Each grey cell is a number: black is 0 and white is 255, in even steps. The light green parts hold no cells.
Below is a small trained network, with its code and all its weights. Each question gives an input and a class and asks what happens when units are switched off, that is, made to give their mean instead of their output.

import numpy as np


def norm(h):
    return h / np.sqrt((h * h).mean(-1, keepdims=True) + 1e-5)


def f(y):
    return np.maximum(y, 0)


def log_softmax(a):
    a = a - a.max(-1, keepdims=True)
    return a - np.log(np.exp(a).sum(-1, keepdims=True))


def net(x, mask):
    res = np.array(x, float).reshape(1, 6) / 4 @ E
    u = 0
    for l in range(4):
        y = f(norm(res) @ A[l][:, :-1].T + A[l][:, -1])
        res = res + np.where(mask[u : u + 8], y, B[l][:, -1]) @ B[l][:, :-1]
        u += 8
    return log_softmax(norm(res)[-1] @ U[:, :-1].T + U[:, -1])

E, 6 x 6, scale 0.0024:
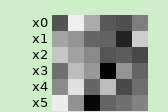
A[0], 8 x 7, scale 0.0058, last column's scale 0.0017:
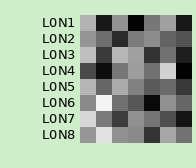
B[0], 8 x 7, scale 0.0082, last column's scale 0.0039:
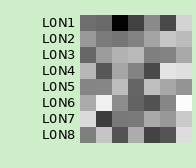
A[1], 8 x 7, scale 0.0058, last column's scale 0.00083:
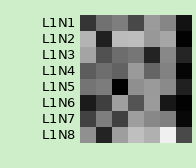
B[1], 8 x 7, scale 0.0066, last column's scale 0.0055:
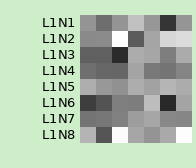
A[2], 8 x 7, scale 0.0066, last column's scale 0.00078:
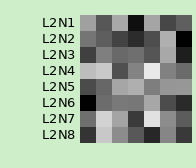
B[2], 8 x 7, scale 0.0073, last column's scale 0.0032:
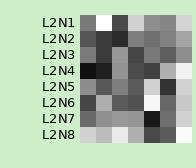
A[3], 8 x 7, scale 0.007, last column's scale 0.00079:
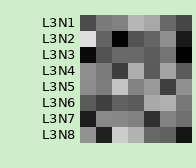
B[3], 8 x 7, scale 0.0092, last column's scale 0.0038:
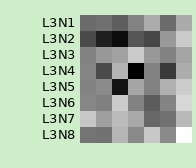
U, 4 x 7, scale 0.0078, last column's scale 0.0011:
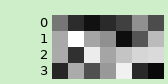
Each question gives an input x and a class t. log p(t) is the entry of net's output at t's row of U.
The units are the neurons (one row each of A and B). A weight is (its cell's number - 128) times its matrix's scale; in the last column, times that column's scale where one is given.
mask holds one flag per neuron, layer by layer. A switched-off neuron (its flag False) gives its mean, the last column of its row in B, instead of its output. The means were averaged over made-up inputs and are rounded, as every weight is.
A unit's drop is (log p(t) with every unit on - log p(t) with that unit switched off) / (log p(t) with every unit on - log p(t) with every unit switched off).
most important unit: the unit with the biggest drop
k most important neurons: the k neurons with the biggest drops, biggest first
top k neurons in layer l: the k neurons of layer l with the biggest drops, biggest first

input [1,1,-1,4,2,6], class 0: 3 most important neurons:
L0N7, L3N2, L1N2
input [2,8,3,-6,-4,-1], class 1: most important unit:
L0N3
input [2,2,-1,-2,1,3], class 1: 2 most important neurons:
L0N6, L0N1
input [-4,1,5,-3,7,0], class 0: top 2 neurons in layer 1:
L1N8, L1N2
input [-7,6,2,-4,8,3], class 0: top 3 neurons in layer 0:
L0N8, L0N4, L0N6
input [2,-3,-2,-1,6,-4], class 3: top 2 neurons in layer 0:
L0N6, L0N4
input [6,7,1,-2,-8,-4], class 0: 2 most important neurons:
L0N1, L2N2
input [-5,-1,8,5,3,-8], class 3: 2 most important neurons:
L0N6, L0N4
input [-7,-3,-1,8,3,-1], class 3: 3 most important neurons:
L0N6, L0N4, L1N6
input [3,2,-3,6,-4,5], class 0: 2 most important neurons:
L0N1, L3N2
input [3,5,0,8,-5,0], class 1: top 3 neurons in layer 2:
L2N8, L2N7, L2N4
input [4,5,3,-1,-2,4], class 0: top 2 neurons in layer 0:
L0N7, L0N1
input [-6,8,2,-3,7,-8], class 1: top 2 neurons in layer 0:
L0N8, L0N7
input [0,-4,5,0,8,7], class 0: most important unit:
L0N7
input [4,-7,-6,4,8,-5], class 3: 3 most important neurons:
L0N6, L0N4, L2N6
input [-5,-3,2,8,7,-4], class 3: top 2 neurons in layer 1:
L1N6, L1N2
